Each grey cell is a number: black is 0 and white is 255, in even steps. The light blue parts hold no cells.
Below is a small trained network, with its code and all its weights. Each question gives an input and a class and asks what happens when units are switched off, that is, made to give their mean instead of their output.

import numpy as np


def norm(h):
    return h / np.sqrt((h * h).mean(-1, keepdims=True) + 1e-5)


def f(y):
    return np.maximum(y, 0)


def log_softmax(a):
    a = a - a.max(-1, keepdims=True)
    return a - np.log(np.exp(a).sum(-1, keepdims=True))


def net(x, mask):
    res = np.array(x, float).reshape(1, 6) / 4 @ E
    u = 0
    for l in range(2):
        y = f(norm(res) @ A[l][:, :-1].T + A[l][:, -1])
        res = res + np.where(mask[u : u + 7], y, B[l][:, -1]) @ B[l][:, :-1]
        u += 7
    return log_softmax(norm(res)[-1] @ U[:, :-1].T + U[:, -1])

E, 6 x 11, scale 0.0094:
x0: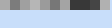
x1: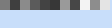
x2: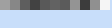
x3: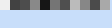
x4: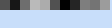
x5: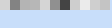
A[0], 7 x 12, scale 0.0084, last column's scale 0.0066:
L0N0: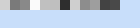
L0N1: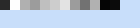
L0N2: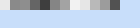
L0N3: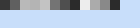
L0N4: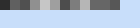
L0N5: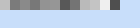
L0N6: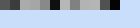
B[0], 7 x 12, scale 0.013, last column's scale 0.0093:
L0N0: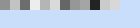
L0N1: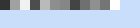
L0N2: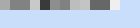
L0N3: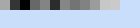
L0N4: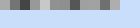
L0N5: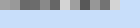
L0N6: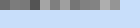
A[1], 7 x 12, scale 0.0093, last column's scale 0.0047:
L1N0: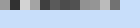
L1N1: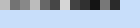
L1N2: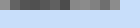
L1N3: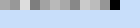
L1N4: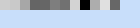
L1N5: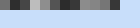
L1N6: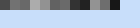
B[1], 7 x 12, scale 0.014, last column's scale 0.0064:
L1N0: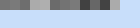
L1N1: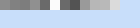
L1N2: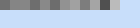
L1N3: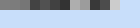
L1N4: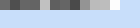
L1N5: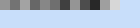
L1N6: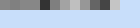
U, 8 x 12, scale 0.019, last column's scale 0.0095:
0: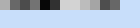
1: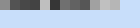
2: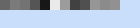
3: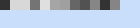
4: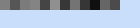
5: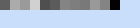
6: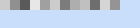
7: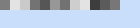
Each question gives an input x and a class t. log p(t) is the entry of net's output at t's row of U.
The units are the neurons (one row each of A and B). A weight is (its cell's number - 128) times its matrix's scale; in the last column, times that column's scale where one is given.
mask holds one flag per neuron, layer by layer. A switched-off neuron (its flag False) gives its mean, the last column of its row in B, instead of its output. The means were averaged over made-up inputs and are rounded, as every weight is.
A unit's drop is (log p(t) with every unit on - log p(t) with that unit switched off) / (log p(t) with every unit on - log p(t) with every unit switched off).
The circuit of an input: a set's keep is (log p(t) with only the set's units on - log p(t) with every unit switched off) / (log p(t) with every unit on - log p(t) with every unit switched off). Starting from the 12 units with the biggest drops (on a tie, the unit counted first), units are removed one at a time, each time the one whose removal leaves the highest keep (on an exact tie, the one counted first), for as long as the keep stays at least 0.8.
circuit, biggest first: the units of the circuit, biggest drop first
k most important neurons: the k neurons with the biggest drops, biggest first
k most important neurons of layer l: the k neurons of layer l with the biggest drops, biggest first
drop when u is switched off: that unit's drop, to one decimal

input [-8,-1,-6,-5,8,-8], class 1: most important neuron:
(L0N3)
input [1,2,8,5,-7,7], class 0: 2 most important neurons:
(L0N2; L0N0)
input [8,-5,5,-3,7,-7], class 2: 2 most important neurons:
(L1N1; L0N3)
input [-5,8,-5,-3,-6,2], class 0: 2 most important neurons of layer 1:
(L1N5; L1N1)
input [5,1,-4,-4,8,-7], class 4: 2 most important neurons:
(L1N5; L1N6)
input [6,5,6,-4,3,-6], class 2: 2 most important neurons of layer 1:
(L1N1; L1N3)
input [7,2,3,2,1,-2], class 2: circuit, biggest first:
(L1N1; L0N0)
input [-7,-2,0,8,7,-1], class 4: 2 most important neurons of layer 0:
(L0N2; L0N5)
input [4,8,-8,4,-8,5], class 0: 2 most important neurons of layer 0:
(L0N1; L0N0)
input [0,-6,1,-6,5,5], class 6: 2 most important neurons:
(L0N0; L0N3)
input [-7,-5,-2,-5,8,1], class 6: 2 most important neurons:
(L0N0; L1N4)
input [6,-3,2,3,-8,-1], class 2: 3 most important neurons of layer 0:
(L0N0; L0N3; L0N4)
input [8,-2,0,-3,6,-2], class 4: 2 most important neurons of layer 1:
(L1N5; L1N6)
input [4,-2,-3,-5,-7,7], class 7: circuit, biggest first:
(L1N3)
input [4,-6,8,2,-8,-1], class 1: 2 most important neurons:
(L1N4; L0N0)
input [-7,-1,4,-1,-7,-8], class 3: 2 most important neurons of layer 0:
(L0N1; L0N3)
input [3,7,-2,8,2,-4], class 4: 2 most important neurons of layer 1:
(L1N0; L1N5)
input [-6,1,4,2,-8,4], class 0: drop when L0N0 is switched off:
0.2
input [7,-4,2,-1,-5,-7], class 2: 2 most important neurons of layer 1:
(L1N1; L1N6)
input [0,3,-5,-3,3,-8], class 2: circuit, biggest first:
(L1N1)
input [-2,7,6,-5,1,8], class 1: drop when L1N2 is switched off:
-0.1
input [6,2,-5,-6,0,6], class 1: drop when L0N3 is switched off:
1.0
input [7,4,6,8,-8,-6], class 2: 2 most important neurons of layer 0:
(L0N0; L0N3)
